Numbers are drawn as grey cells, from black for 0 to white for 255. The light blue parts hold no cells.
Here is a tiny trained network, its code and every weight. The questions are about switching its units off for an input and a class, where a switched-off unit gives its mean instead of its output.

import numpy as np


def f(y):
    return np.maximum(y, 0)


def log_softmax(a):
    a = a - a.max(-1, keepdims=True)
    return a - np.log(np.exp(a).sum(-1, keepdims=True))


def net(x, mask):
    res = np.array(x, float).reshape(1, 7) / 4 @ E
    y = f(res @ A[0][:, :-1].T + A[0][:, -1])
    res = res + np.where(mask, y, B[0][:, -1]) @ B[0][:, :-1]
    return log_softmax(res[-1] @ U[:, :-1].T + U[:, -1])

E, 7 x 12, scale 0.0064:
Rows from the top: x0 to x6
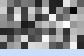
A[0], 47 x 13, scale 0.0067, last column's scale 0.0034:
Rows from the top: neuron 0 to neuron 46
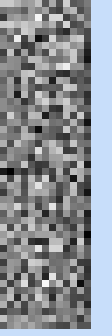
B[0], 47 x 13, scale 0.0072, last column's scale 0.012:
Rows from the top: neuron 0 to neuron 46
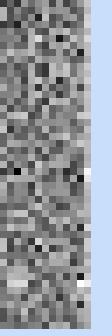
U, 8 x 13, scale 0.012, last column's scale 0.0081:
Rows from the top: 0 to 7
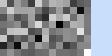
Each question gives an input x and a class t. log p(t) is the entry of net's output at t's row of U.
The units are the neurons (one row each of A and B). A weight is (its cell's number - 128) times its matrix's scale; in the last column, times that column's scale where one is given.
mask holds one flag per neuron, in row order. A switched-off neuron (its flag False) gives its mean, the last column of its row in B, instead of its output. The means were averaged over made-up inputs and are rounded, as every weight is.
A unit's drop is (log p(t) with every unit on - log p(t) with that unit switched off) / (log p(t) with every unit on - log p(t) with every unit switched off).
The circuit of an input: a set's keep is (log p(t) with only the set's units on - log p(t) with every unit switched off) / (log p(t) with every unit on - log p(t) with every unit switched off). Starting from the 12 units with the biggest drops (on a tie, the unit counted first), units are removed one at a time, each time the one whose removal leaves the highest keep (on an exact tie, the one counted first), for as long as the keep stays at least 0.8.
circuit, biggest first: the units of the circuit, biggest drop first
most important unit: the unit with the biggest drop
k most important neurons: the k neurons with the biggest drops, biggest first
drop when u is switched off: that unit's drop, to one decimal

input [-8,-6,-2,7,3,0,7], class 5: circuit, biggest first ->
(neuron 2)
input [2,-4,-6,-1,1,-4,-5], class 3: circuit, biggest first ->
(neuron 11; neuron 13)
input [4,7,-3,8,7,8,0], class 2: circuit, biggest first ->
(neuron 9; neuron 14)
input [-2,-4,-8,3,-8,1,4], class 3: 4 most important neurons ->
(neuron 11; neuron 42; neuron 13; neuron 24)
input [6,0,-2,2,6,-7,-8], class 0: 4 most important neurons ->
(neuron 34; neuron 23; neuron 40; neuron 18)
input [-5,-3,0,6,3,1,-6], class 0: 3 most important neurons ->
(neuron 34; neuron 23; neuron 10)
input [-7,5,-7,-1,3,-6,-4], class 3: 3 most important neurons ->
(neuron 11; neuron 13; neuron 42)
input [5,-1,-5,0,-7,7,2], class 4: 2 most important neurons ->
(neuron 40; neuron 24)
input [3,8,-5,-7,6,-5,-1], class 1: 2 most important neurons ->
(neuron 25; neuron 32)
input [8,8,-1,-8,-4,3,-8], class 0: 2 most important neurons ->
(neuron 23; neuron 34)
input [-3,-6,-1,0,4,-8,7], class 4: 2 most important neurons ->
(neuron 16; neuron 30)
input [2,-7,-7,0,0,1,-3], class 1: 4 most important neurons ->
(neuron 39; neuron 7; neuron 5; neuron 12)
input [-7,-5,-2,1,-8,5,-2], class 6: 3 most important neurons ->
(neuron 3; neuron 0; neuron 45)
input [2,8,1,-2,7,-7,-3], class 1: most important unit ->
neuron 25
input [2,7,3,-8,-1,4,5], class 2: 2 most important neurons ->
(neuron 10; neuron 19)
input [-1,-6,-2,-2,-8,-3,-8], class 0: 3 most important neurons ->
(neuron 34; neuron 23; neuron 24)
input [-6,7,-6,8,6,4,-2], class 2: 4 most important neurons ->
(neuron 9; neuron 14; neuron 6; neuron 39)
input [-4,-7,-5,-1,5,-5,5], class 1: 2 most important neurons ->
(neuron 39; neuron 7)
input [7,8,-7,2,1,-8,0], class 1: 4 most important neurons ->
(neuron 25; neuron 32; neuron 40; neuron 43)
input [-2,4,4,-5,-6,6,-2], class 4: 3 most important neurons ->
(neuron 40; neuron 24; neuron 20)
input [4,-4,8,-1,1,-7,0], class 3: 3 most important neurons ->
(neuron 5; neuron 40; neuron 29)
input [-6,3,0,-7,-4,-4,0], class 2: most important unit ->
neuron 10
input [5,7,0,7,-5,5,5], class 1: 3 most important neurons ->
(neuron 25; neuron 32; neuron 43)
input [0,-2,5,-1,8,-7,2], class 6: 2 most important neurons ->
(neuron 24; neuron 40)
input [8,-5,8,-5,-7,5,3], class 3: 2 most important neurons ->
(neuron 29; neuron 5)
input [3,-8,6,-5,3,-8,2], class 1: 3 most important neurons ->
(neuron 39; neuron 7; neuron 40)
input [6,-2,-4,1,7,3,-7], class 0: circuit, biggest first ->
(neuron 34)
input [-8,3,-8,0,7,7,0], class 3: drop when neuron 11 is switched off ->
0.3
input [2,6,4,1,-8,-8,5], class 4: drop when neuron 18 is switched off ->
0.0
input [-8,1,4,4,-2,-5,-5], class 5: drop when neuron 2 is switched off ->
0.3
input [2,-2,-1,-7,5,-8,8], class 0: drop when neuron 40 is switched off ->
0.2
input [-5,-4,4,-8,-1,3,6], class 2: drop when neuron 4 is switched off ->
0.1
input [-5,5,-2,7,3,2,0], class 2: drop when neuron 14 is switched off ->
0.1
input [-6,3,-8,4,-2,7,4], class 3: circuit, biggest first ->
(neuron 42)
